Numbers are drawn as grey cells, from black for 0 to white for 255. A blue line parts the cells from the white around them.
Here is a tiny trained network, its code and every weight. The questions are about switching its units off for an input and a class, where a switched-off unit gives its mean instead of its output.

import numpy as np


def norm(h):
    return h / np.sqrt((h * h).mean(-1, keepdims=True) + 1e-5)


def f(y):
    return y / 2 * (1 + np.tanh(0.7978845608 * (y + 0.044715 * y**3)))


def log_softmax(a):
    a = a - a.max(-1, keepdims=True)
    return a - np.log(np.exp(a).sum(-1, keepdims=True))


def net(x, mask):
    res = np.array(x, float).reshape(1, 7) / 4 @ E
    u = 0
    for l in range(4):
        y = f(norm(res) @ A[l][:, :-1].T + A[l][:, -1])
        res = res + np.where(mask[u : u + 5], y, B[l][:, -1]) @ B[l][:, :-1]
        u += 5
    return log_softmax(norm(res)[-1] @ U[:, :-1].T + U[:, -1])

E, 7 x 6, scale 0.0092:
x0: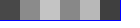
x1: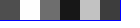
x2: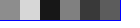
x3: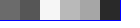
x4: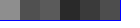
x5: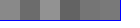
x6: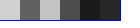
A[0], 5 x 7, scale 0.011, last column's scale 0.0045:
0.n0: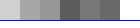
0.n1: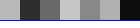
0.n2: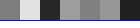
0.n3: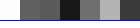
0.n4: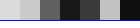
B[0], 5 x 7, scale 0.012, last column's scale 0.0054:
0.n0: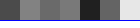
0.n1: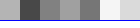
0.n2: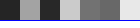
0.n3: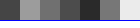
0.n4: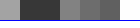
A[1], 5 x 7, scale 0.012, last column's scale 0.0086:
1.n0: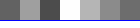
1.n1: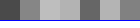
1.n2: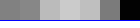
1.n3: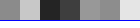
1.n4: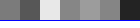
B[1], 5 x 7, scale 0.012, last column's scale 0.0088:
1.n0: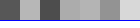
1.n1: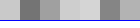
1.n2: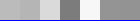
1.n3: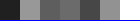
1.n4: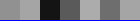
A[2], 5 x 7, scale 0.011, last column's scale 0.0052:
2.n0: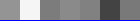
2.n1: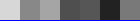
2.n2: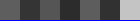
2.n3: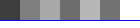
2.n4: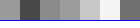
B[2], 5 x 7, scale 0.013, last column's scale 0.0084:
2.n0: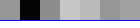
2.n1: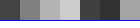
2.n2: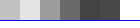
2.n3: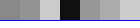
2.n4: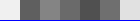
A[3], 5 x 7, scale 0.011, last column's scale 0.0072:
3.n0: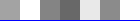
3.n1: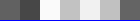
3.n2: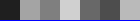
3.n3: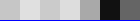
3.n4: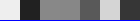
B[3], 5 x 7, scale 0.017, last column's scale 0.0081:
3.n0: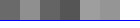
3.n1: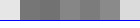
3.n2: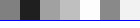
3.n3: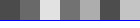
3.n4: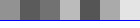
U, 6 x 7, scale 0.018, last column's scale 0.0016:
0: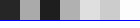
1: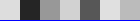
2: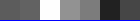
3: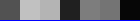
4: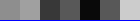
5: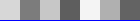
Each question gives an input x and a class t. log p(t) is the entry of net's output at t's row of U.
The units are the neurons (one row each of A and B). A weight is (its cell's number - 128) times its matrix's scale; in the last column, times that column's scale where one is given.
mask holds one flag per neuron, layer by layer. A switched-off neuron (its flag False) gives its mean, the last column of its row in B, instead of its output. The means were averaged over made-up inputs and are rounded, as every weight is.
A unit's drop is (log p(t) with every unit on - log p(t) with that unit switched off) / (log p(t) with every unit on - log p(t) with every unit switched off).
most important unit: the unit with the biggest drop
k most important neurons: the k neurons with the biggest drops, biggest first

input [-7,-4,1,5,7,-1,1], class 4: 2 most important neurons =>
0.n3; 2.n2
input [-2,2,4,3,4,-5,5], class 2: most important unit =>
2.n1
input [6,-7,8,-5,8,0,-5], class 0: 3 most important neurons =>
0.n2; 3.n2; 2.n4
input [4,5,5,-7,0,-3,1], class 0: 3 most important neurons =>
0.n2; 3.n2; 2.n4
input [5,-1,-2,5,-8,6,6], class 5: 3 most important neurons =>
3.n1; 0.n4; 2.n2
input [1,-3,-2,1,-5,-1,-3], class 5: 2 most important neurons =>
0.n4; 1.n2
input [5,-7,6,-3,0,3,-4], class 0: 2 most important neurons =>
1.n0; 0.n2
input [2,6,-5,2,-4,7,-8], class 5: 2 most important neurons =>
3.n1; 0.n2
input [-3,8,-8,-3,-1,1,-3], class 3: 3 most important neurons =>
2.n3; 0.n2; 1.n0
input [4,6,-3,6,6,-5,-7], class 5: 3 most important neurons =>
0.n3; 0.n4; 0.n0
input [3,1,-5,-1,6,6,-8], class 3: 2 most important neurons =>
0.n1; 0.n2
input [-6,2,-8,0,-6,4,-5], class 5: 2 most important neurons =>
0.n4; 0.n3
